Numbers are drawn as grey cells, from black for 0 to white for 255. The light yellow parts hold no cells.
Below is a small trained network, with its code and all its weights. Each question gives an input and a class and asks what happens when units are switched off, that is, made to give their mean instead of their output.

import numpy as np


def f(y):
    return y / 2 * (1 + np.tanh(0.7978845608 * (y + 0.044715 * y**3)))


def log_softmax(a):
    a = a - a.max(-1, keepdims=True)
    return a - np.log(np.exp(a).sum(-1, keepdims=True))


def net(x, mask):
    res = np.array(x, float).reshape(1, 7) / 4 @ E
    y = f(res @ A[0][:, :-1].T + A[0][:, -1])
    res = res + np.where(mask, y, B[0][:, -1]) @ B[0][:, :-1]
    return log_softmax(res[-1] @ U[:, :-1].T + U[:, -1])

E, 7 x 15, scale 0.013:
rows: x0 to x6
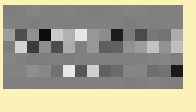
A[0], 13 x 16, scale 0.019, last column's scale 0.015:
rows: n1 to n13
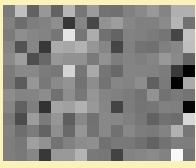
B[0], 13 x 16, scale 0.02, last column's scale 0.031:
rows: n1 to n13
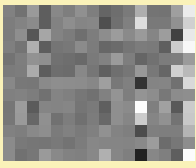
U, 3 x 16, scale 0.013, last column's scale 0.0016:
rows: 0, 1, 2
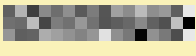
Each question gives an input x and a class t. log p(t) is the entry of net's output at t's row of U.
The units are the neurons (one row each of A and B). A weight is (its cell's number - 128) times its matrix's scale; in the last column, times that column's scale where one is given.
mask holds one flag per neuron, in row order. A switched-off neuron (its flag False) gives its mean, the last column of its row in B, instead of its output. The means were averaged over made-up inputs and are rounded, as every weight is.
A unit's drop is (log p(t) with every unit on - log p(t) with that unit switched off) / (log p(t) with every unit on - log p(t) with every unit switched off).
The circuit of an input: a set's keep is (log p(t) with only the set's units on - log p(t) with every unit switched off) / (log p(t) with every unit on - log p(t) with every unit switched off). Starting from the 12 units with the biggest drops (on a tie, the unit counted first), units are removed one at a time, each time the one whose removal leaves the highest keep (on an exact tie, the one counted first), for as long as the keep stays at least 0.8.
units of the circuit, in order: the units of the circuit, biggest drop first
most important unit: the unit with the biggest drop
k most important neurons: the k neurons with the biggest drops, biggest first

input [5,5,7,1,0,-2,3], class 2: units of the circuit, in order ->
(n13)
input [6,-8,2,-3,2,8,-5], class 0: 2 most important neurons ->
(n3; n13)
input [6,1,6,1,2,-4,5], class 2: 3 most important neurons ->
(n13; n1; n6)
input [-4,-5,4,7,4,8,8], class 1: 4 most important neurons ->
(n6; n4; n1; n10)
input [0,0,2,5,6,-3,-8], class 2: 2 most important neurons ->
(n13; n6)
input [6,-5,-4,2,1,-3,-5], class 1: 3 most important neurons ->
(n3; n9; n10)
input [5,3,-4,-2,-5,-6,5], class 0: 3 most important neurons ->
(n4; n1; n6)
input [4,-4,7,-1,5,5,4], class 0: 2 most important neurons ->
(n9; n3)
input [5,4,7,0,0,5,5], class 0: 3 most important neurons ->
(n9; n3; n1)
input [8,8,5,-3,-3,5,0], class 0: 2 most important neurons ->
(n9; n3)
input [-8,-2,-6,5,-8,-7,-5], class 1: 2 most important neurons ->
(n3; n9)
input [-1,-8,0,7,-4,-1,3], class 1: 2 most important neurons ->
(n1; n7)
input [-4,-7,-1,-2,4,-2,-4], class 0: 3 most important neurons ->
(n4; n1; n6)
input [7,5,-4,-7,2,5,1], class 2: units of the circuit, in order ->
(n7)
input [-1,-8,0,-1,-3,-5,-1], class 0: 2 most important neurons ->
(n4; n1)
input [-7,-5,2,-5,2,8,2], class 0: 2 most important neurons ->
(n3; n13)
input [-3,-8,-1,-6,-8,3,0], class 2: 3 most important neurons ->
(n7; n9; n2)
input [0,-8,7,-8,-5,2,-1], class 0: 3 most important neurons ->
(n9; n10; n1)
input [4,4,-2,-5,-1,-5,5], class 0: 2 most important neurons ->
(n4; n10)
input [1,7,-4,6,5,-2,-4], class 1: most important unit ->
n3
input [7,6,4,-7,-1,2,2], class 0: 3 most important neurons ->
(n9; n10; n1)
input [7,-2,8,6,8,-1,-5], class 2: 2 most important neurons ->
(n13; n2)
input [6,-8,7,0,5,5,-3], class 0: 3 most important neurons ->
(n9; n3; n1)
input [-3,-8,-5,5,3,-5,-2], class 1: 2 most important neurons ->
(n3; n9)
